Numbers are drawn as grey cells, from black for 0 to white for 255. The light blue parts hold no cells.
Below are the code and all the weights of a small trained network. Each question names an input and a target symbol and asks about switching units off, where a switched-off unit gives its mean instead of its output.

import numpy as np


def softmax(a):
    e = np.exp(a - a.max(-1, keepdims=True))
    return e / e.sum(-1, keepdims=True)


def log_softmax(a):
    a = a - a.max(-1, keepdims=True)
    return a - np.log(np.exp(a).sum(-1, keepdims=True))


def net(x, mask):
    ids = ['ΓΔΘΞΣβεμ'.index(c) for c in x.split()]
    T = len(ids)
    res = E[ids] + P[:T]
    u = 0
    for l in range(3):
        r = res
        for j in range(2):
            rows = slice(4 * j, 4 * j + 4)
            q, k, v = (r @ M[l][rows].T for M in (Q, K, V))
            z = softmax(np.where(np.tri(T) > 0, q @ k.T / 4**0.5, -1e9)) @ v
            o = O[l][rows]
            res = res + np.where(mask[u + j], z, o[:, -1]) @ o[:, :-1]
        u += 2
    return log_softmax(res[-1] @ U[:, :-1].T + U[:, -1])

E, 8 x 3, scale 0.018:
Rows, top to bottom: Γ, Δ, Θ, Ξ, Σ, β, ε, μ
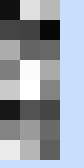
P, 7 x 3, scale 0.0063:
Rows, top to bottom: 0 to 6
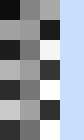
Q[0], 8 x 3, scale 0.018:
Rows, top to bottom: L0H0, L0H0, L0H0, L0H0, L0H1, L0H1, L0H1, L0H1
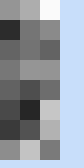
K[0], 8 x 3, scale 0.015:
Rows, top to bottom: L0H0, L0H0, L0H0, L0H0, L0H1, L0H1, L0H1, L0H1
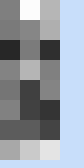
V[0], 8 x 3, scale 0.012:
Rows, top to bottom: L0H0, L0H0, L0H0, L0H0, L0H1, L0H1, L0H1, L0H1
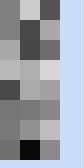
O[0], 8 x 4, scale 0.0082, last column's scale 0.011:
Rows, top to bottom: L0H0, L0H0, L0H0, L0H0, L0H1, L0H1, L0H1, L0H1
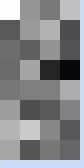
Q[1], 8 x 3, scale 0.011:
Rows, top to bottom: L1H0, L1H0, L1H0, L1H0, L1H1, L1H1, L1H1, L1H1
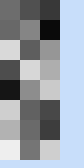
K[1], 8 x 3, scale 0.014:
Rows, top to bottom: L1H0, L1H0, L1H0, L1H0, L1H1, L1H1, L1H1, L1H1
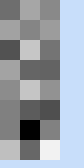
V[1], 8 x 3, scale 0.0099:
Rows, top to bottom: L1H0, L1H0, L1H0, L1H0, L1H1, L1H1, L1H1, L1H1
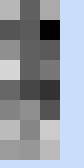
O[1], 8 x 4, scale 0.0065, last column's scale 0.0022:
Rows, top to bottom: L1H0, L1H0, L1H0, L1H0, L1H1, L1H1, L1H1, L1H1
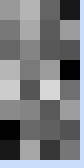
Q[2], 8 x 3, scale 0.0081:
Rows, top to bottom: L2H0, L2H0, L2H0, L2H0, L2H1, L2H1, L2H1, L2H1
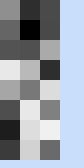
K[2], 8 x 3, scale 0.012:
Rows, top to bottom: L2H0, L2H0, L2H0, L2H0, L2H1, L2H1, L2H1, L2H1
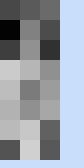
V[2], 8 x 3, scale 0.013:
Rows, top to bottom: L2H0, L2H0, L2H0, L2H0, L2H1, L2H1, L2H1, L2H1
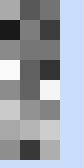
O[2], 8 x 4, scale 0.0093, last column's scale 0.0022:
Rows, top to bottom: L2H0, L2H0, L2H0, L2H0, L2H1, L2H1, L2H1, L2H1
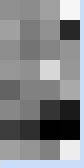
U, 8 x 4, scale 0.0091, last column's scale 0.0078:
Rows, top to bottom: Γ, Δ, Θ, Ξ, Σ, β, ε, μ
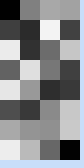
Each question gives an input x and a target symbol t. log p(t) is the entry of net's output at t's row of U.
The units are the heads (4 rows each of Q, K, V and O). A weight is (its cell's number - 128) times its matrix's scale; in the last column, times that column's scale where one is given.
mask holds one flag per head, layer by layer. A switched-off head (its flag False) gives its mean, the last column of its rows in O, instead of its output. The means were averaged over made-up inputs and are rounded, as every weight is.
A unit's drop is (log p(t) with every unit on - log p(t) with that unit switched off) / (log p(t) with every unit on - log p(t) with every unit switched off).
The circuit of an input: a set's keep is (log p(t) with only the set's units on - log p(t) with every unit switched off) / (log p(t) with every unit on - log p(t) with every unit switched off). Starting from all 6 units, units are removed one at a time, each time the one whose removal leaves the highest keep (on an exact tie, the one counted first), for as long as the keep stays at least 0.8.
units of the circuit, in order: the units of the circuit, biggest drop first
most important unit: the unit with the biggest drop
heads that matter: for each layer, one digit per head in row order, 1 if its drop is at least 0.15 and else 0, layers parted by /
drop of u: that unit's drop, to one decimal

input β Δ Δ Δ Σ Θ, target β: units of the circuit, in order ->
[L0H0 L1H1 L2H1 L0H1]
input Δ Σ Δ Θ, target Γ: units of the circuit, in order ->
[L0H0 L1H1]
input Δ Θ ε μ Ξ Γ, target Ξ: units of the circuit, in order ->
[L0H0 L0H1]
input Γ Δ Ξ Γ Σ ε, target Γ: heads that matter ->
11 / 01 / 00
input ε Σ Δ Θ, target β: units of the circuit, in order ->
[L0H0 L2H1 L0H1]
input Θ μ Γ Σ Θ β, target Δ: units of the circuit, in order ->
[L0H0 L2H1 L0H1]
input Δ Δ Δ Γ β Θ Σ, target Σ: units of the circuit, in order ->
[L0H0 L0H1 L2H1]
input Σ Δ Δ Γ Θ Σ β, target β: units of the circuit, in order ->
[L0H0 L2H1]
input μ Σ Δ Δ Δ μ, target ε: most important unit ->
L2H0
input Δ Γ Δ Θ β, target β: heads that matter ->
10 / 01 / 11
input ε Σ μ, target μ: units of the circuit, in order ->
[L0H0 L2H0]
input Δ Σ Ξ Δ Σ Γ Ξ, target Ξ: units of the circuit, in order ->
[L0H0 L0H1]
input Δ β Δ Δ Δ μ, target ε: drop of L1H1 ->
0.1
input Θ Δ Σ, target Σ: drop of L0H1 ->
1.2
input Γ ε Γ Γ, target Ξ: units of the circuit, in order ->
[L0H0]
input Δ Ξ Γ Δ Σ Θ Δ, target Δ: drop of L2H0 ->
0.0
